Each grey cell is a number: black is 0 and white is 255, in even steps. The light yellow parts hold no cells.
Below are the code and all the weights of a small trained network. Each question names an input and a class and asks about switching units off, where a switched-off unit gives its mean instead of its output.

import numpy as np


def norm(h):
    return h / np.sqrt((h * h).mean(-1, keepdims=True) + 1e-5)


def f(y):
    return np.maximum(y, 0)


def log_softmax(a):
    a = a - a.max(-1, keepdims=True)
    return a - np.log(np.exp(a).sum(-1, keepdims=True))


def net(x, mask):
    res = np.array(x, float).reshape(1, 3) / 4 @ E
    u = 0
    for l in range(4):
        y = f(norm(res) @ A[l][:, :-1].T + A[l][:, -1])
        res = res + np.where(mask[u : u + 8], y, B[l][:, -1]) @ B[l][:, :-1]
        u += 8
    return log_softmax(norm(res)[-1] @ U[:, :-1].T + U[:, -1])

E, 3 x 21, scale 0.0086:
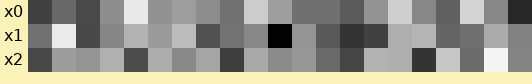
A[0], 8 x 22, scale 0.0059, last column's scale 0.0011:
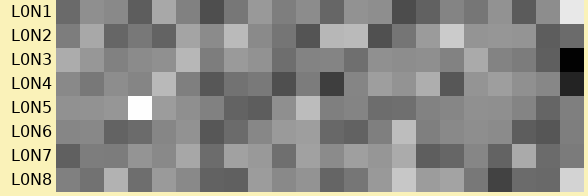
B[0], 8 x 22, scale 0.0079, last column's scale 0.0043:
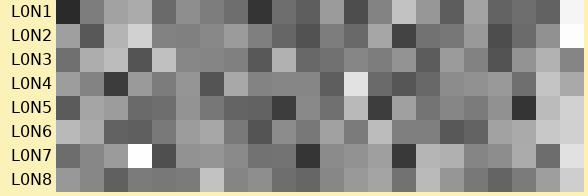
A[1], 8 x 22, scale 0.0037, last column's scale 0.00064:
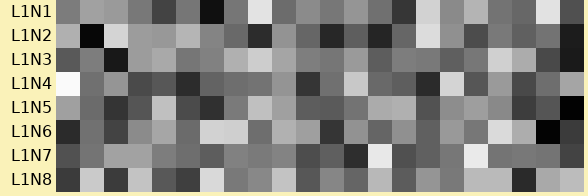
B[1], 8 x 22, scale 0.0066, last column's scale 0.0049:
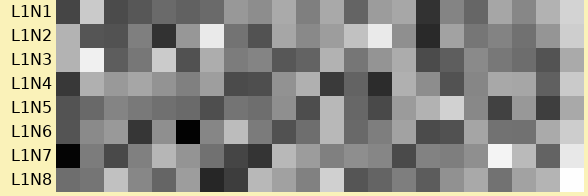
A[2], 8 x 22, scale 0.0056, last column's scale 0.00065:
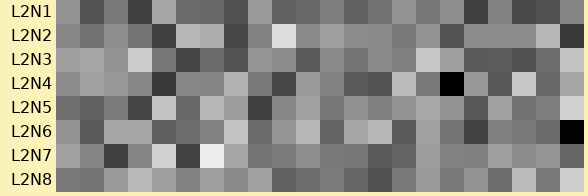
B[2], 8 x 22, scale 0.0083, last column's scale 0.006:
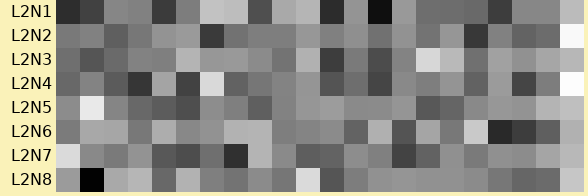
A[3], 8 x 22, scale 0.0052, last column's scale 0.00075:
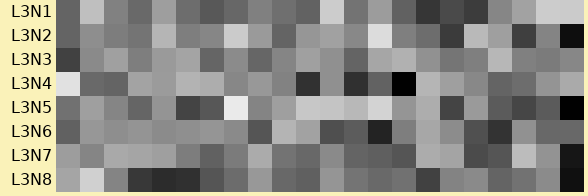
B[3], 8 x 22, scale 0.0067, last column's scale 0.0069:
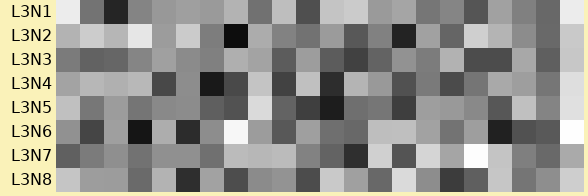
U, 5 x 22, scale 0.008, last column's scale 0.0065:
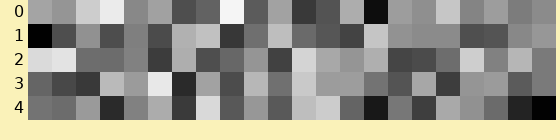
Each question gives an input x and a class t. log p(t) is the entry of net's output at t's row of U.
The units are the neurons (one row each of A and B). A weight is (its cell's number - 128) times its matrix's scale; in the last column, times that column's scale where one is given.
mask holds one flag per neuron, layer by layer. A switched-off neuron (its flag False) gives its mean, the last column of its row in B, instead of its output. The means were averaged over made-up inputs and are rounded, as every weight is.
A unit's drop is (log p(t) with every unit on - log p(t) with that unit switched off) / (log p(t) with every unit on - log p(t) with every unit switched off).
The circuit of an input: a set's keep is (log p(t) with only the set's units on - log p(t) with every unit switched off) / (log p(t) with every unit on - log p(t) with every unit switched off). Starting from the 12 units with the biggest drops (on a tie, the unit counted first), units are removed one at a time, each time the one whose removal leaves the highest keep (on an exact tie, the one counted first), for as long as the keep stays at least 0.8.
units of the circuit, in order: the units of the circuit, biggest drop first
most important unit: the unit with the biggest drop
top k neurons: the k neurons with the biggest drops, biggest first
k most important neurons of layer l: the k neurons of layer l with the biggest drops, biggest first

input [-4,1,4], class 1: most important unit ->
L2N4
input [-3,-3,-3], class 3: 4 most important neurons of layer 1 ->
(L1N7 L1N6 L1N4 L1N3)
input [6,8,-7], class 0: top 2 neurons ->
(L2N7 L3N4)
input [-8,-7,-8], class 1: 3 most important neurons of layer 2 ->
(L2N1 L2N5 L2N7)
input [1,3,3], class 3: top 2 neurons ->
(L0N2 L1N2)
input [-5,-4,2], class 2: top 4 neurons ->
(L1N1 L2N8 L0N2 L3N8)
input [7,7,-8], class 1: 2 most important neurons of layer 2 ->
(L2N1 L2N3)
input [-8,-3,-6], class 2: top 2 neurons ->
(L1N1 L3N8)
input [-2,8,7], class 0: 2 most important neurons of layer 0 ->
(L0N2 L0N1)
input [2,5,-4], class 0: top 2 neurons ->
(L0N2 L3N4)
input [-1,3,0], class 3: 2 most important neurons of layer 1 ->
(L1N7 L1N2)
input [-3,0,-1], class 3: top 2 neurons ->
(L1N7 L0N5)
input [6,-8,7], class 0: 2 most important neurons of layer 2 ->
(L2N6 L2N1)
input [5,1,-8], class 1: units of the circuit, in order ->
(L2N1)
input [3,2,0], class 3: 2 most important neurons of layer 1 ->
(L1N2 L1N8)
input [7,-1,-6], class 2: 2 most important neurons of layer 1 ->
(L1N6 L1N3)
